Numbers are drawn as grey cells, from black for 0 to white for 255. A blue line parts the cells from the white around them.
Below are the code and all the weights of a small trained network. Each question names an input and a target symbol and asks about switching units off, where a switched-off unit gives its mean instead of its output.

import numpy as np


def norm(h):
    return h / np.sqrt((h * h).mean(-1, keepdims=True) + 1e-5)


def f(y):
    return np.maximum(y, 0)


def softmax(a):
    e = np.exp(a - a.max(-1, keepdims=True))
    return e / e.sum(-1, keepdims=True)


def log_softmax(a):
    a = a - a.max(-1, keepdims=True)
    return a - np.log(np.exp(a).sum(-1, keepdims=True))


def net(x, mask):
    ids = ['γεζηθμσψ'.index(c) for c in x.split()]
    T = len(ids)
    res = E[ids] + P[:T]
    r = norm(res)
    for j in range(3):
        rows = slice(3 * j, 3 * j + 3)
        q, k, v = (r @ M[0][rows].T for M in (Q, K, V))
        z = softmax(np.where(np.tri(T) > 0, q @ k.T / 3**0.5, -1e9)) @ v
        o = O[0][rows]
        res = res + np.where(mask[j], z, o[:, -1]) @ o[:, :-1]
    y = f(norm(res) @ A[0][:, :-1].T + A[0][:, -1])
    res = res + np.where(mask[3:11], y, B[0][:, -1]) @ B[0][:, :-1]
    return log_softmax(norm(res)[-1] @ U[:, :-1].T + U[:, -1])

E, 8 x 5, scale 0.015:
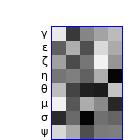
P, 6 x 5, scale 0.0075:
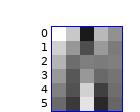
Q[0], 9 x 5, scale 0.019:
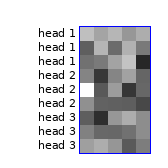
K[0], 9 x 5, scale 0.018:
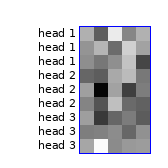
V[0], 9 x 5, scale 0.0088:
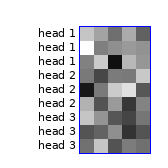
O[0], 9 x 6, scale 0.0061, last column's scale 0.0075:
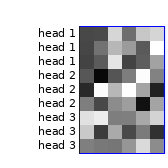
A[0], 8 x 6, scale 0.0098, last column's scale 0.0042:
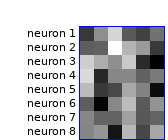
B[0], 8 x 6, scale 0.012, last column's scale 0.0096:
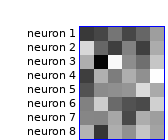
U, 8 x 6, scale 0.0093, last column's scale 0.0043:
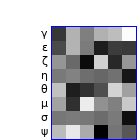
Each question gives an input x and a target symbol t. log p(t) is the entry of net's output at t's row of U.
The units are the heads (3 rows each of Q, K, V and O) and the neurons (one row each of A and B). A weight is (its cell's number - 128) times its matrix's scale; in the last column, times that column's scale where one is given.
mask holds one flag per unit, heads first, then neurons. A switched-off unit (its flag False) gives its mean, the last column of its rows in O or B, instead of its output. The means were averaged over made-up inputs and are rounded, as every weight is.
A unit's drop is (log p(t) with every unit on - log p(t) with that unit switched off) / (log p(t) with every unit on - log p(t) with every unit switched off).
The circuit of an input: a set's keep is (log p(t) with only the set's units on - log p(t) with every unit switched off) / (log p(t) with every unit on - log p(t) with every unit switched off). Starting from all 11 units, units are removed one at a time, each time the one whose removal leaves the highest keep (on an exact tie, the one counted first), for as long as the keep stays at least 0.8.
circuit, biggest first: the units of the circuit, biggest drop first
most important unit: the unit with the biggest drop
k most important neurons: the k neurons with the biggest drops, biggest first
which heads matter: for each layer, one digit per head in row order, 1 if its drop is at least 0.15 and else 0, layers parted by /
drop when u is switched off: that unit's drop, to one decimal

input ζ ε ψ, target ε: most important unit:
head 1
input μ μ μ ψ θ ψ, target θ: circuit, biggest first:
[head 2; head 1]
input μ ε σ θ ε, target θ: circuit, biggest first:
[neuron 4; neuron 2]
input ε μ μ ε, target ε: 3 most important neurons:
[neuron 3; neuron 1; neuron 8]
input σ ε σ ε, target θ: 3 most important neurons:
[neuron 4; neuron 2; neuron 6]
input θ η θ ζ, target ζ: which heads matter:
010
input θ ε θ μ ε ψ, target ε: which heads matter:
001
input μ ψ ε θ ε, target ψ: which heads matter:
111
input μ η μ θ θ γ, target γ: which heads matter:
100
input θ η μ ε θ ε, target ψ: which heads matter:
111
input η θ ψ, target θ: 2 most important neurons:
[neuron 6; neuron 3]
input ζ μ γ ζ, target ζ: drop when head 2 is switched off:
0.2
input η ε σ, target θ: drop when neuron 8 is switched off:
0.2
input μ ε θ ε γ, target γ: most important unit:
neuron 4
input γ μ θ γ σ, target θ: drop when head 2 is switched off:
0.0
